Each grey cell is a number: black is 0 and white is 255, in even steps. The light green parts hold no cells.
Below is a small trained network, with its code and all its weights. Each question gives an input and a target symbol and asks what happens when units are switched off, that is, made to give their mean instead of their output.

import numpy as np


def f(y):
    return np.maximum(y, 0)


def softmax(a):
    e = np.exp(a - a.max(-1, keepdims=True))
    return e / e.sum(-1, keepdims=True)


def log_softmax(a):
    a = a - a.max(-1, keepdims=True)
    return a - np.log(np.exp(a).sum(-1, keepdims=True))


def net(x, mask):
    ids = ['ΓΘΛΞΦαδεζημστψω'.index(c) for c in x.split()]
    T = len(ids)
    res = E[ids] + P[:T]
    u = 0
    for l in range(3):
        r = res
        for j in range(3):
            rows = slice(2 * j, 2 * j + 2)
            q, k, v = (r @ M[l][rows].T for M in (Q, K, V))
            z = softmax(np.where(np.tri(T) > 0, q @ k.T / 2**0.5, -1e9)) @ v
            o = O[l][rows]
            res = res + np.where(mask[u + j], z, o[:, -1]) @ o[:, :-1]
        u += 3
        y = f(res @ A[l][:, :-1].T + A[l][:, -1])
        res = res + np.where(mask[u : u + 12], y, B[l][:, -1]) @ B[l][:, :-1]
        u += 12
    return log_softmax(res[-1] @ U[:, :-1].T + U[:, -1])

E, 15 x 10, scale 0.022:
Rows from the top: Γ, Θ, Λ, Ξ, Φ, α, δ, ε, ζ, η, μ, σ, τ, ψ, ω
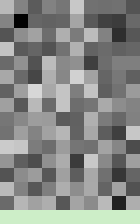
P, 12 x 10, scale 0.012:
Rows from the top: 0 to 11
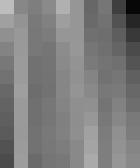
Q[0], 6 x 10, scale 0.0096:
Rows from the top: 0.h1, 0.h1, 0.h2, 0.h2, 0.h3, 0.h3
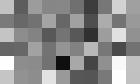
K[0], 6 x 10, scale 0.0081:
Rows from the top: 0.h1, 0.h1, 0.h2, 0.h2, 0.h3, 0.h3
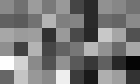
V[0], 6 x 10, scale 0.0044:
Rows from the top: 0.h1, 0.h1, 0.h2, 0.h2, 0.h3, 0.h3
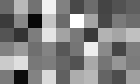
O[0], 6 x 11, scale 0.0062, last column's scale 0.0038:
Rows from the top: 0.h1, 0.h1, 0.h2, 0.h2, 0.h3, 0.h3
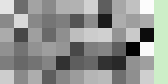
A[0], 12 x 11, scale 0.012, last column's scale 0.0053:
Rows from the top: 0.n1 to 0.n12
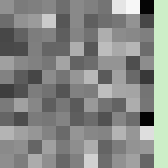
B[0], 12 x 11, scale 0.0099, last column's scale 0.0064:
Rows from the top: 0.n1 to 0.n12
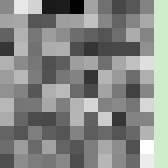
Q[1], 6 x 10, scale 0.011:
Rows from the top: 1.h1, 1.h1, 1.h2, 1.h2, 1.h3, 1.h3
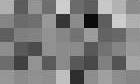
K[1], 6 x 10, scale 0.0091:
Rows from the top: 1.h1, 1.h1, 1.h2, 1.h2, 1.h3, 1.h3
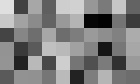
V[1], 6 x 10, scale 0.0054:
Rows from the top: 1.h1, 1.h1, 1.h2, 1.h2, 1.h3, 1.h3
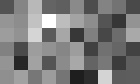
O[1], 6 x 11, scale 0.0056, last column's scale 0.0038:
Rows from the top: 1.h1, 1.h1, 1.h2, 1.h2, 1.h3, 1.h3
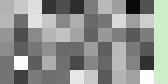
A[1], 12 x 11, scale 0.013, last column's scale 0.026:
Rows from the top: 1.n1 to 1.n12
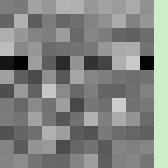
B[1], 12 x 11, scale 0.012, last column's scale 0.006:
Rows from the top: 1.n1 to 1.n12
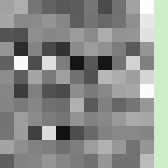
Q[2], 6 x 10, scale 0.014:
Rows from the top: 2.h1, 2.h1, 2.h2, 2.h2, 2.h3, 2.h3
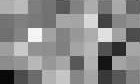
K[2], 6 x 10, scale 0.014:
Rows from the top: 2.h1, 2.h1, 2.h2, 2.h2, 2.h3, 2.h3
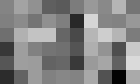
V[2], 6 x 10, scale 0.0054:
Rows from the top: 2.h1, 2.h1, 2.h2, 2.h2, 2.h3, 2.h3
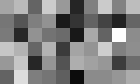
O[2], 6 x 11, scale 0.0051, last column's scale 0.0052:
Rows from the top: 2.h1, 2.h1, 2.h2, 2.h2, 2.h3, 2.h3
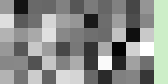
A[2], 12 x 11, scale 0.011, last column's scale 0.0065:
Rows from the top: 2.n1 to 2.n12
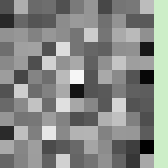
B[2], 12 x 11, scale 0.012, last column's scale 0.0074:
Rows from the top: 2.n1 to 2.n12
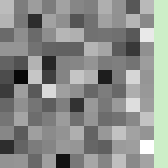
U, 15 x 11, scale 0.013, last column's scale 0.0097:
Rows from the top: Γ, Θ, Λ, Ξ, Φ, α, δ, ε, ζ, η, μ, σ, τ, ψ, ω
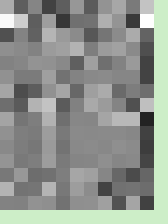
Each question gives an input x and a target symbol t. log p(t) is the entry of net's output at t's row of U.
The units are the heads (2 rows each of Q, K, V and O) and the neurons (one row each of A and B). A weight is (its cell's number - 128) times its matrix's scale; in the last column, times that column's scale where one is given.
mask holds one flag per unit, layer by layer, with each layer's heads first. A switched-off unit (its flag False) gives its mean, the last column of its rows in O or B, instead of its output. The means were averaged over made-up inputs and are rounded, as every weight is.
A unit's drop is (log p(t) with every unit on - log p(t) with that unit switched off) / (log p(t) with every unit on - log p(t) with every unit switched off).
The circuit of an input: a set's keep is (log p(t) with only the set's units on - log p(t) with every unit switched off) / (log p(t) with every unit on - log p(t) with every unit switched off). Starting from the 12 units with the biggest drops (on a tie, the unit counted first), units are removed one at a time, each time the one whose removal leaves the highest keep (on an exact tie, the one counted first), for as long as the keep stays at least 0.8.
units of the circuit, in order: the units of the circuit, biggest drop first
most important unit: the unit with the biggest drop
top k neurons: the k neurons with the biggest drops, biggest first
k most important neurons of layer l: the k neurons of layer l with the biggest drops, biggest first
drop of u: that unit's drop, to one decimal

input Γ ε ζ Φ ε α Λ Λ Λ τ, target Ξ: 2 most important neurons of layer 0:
0.n8, 0.n11
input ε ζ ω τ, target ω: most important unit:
2.h2
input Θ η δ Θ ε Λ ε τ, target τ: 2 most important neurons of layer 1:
1.n1, 1.n7
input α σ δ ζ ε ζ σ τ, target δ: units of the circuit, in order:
1.h1, 2.n2, 2.h2, 2.n1
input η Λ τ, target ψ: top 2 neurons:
1.n1, 0.n8
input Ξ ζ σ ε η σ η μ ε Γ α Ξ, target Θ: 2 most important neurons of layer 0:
0.n5, 0.n8
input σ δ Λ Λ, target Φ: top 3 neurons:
0.n12, 2.n8, 1.n1
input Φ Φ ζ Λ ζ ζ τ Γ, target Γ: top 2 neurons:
2.n6, 0.n6
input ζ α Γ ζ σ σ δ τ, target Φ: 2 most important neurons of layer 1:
1.n1, 1.n7
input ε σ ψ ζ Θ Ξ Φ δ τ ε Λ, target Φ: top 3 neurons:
2.n8, 1.n1, 0.n12
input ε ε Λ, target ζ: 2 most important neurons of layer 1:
1.n3, 1.n1
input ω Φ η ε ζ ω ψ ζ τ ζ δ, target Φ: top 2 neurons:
2.n8, 1.n1
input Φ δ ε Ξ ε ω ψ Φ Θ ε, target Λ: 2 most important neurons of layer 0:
0.n4, 0.n7
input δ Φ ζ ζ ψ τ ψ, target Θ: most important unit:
1.h1
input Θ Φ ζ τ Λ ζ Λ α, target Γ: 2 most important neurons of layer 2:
2.n6, 2.n5
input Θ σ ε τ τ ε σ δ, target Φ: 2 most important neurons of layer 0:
0.n12, 0.n6
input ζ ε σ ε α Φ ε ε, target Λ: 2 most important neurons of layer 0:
0.n4, 0.n8
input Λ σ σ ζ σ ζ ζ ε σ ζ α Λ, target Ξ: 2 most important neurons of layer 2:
2.n10, 2.n3
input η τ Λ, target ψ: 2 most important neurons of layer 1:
1.n1, 1.n6
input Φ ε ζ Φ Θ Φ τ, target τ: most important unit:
1.n1
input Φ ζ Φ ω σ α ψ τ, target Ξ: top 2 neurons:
0.n8, 0.n6
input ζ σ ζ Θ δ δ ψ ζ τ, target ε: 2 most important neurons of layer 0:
0.n8, 0.n5
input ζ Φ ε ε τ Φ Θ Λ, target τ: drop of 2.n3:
0.2
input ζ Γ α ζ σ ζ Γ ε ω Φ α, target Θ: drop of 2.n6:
0.1
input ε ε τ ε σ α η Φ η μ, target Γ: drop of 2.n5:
0.0
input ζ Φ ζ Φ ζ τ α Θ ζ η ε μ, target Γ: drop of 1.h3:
0.1
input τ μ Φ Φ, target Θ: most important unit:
0.h1
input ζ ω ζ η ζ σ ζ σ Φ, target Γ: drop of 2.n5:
0.4
